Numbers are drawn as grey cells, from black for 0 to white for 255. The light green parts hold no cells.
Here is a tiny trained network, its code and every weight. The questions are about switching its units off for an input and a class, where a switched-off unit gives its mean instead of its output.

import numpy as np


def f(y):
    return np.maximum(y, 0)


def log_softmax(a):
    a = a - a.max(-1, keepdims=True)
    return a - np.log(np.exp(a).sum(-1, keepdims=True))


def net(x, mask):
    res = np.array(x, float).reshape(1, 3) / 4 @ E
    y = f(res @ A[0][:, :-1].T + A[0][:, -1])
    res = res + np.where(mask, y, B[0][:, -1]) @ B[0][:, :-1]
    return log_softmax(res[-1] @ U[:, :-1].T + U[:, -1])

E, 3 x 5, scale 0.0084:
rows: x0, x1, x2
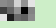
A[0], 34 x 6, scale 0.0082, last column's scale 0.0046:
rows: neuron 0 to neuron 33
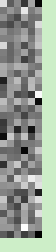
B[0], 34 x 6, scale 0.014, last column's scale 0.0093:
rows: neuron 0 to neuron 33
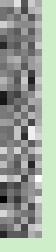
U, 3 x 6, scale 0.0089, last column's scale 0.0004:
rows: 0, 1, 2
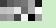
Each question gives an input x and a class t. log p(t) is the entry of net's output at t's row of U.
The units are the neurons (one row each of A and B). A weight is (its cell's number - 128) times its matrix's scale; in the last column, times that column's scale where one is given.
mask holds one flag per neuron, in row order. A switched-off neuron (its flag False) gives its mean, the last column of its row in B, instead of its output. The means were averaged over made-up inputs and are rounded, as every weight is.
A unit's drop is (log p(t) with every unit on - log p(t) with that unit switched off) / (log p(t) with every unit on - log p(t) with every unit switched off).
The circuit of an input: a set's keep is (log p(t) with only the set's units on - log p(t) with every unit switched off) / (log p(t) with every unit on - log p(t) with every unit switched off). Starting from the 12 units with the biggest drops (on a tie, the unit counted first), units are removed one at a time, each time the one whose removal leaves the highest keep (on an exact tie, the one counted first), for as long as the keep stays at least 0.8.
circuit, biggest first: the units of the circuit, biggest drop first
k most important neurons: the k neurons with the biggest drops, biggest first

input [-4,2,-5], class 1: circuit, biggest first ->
neuron 28
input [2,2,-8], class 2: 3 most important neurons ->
neuron 11; neuron 23; neuron 25
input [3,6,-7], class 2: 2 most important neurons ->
neuron 11; neuron 23
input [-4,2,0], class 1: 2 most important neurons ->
neuron 28; neuron 26
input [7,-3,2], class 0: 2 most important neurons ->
neuron 14; neuron 21
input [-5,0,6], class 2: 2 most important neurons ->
neuron 19; neuron 32
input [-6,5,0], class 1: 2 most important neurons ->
neuron 21; neuron 3
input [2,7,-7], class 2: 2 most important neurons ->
neuron 11; neuron 23
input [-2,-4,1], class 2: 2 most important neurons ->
neuron 19; neuron 28
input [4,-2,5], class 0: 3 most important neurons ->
neuron 28; neuron 21; neuron 6
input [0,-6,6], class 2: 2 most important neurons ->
neuron 19; neuron 29
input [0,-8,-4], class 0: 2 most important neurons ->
neuron 26; neuron 21
